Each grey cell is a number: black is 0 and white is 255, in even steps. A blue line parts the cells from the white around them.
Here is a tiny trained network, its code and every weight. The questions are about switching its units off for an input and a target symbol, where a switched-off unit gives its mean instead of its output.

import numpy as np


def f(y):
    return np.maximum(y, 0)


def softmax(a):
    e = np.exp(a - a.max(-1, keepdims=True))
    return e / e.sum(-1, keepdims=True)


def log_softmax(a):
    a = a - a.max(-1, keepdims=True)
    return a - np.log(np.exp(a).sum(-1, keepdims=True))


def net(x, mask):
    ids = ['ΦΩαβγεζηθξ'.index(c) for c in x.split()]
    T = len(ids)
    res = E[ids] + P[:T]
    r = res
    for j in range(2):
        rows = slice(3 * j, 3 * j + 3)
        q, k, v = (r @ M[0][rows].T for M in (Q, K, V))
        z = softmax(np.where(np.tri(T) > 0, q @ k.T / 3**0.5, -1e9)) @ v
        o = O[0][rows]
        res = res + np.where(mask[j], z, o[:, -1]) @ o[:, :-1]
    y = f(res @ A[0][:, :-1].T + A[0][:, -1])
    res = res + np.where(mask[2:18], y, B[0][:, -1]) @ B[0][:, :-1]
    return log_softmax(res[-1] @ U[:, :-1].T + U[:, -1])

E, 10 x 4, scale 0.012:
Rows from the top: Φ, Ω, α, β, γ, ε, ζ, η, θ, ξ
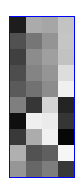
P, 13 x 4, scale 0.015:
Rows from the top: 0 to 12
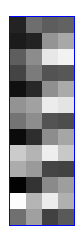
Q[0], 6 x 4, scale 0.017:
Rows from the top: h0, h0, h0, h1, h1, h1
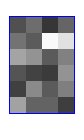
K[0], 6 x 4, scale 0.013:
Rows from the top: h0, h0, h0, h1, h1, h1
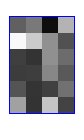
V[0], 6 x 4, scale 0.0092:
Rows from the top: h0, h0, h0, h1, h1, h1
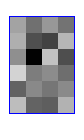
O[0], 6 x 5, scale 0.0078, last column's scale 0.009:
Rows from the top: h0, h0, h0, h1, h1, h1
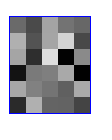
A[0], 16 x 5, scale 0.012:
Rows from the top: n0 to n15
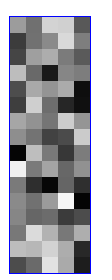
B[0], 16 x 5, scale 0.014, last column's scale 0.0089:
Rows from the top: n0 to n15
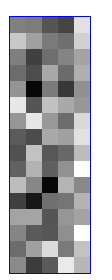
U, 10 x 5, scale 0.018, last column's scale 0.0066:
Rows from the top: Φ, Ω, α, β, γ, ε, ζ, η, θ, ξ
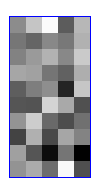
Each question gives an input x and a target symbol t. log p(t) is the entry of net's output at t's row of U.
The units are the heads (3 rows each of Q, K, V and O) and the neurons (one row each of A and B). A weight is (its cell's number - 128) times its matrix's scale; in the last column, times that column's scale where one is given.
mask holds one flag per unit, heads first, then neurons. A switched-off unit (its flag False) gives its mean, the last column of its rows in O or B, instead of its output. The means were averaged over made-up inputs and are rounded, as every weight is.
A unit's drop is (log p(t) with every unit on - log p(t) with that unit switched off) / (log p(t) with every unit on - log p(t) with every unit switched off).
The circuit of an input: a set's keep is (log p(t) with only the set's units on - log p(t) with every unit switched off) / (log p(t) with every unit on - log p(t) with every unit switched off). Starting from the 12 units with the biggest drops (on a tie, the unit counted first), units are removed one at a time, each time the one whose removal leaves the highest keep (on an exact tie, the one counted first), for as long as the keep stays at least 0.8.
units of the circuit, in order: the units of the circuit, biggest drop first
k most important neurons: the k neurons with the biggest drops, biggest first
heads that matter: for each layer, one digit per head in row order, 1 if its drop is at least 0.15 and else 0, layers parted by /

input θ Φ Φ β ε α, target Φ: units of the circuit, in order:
n14
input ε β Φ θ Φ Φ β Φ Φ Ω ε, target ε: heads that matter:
00
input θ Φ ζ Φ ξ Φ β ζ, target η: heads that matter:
00
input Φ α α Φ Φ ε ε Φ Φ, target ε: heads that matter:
11
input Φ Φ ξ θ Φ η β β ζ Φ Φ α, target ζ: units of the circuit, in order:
h0, n7
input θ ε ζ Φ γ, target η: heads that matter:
10
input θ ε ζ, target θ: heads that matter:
00
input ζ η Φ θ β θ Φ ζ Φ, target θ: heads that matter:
11
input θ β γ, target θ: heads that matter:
01
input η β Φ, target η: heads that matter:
10
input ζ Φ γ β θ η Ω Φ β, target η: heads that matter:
11
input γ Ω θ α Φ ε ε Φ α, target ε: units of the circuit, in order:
h1, h0, n15
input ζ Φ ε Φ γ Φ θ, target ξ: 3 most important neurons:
n9, n10, n0
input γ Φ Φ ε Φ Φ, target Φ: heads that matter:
00
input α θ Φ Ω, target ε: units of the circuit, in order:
n0, n7, n9
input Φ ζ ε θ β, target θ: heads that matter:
10
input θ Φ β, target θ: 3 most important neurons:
n11, n0, n15
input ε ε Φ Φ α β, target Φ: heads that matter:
00
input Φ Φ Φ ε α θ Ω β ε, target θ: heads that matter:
11
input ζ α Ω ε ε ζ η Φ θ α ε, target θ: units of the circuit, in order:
h0, n14, n7
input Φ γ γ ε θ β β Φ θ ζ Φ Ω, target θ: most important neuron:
n0
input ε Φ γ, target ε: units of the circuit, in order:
h0
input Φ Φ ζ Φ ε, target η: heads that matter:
10
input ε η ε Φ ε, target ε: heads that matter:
01
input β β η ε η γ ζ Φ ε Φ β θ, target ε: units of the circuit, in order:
h1, h0
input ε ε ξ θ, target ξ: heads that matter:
00
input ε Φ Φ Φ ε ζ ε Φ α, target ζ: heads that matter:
11
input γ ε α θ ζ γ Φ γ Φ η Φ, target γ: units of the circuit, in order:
h1, h0
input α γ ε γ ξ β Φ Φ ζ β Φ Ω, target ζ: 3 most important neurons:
n13, n7, n15
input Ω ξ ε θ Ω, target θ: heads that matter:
10
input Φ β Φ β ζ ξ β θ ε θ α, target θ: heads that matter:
10
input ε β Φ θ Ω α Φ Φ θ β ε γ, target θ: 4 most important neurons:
n0, n11, n15, n1
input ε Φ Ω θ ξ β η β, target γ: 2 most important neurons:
n15, n9
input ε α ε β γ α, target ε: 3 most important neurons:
n14, n15, n6
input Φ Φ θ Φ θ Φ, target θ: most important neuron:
n13
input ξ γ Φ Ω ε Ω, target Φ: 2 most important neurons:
n14, n6
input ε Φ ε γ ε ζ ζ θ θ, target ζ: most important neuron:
n6
